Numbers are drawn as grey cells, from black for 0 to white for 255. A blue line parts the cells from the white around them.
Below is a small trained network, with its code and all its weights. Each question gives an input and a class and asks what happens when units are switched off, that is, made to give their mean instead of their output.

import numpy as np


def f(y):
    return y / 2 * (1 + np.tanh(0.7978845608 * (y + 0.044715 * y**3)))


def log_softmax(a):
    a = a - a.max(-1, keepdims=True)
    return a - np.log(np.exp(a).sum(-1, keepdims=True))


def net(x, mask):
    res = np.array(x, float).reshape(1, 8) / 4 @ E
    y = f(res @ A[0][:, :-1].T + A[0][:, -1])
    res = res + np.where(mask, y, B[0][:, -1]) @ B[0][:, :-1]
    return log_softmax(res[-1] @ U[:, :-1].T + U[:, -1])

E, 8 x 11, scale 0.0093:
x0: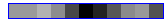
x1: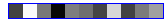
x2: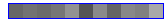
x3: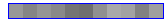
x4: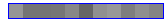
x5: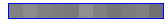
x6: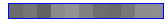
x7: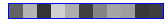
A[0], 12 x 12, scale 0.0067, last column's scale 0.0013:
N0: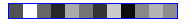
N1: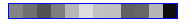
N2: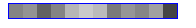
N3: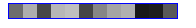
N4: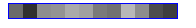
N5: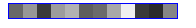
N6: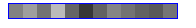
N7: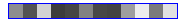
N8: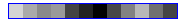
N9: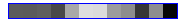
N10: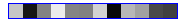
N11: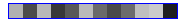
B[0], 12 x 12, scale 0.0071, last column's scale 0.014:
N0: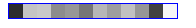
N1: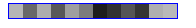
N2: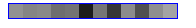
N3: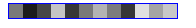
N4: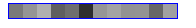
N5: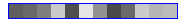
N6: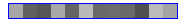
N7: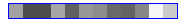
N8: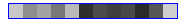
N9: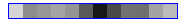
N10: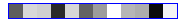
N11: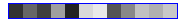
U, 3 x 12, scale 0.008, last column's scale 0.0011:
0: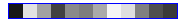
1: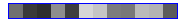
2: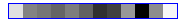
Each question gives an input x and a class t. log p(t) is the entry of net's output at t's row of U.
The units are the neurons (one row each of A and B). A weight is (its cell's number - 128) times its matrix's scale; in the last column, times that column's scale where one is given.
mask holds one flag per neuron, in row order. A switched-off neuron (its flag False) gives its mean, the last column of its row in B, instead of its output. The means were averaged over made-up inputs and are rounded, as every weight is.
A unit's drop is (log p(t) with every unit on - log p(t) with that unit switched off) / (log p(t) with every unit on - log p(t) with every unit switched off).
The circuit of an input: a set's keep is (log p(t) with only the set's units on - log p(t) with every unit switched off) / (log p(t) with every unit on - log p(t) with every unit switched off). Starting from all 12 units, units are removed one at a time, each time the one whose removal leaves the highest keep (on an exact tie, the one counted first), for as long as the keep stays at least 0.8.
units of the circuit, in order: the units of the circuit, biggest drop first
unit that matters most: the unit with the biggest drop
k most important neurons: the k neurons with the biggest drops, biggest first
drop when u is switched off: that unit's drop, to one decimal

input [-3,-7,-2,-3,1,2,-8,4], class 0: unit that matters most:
N10
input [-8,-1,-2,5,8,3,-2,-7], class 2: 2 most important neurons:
N1, N9
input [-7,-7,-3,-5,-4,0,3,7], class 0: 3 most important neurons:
N10, N4, N7
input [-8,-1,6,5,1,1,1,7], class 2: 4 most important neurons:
N1, N9, N11, N2
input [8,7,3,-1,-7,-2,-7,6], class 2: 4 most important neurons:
N8, N10, N6, N11
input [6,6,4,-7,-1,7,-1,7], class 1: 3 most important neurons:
N3, N10, N5
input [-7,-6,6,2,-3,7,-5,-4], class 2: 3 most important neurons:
N9, N1, N0
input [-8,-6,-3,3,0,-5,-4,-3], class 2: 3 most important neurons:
N1, N9, N0
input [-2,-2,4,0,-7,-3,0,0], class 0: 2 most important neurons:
N8, N7
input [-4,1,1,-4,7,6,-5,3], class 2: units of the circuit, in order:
N11, N10
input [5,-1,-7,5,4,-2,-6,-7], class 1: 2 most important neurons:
N11, N7
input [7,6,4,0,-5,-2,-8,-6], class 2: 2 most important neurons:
N8, N10
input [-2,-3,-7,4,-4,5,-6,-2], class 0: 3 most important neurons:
N3, N8, N5
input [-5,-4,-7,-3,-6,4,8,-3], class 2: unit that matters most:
N0
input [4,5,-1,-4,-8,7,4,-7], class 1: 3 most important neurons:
N7, N10, N11
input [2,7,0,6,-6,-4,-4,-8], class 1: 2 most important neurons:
N10, N7
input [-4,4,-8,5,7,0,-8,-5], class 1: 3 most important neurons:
N10, N11, N8
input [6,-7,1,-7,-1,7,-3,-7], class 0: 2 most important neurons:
N10, N3
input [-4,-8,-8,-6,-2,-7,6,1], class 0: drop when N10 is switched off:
0.7
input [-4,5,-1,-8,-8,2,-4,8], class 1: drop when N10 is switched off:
0.1
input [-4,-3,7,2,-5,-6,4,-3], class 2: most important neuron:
N0
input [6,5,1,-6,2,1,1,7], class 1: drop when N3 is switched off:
0.6
